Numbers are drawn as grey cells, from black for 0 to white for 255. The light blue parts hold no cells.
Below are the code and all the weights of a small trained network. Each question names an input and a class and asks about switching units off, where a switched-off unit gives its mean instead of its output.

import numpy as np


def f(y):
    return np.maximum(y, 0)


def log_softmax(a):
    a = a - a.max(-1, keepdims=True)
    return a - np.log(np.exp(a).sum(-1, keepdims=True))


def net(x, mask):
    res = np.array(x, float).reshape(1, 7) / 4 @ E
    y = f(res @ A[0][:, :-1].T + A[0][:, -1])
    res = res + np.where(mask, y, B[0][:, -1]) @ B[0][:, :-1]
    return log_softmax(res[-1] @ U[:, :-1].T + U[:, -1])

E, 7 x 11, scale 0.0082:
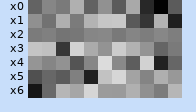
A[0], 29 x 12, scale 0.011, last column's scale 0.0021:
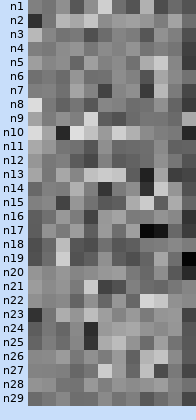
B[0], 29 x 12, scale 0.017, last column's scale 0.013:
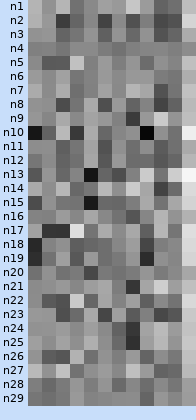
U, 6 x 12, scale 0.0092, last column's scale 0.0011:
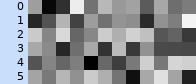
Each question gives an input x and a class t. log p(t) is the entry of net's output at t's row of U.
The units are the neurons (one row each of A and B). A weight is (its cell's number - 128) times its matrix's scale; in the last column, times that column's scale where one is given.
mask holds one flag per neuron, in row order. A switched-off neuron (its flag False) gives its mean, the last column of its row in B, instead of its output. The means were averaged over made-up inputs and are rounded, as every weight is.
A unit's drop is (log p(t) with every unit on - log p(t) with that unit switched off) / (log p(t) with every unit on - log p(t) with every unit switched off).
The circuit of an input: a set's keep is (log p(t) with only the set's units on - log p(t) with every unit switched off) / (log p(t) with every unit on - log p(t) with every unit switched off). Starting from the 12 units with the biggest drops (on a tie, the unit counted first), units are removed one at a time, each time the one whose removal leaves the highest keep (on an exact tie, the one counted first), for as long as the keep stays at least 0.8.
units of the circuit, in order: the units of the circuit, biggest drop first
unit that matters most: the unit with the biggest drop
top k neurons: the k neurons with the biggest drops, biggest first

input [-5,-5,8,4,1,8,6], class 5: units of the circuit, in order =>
(n24)
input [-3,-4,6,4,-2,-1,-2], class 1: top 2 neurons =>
(n13 n10)
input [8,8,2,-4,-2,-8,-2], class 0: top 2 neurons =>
(n17 n15)
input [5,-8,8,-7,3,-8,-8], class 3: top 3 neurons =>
(n13 n12 n10)
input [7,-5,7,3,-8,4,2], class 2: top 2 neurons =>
(n14 n7)
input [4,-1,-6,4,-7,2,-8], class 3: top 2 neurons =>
(n8 n3)
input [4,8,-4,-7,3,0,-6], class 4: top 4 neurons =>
(n13 n10 n20 n23)
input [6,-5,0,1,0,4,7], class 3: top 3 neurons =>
(n2 n23 n22)
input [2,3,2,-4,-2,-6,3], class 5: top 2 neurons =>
(n21 n10)
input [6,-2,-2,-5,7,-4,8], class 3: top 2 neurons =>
(n2 n23)
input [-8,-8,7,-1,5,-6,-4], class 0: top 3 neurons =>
(n22 n13 n5)
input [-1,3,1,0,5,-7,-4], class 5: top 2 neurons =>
(n9 n21)
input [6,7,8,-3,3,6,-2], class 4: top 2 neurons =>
(n13 n22)
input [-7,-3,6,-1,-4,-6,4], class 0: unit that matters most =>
n22
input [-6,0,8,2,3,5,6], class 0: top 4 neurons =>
(n22 n26 n5 n8)
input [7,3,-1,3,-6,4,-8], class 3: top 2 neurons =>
(n8 n3)
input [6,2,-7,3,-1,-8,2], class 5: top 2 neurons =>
(n21 n9)
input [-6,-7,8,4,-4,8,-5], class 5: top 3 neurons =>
(n24 n13 n25)
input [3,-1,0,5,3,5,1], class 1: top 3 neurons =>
(n10 n21 n9)
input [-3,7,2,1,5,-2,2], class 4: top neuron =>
(n13)
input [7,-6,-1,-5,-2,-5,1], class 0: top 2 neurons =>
(n17 n13)
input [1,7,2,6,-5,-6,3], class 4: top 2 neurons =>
(n13 n19)
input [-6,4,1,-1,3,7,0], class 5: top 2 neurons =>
(n25 n17)
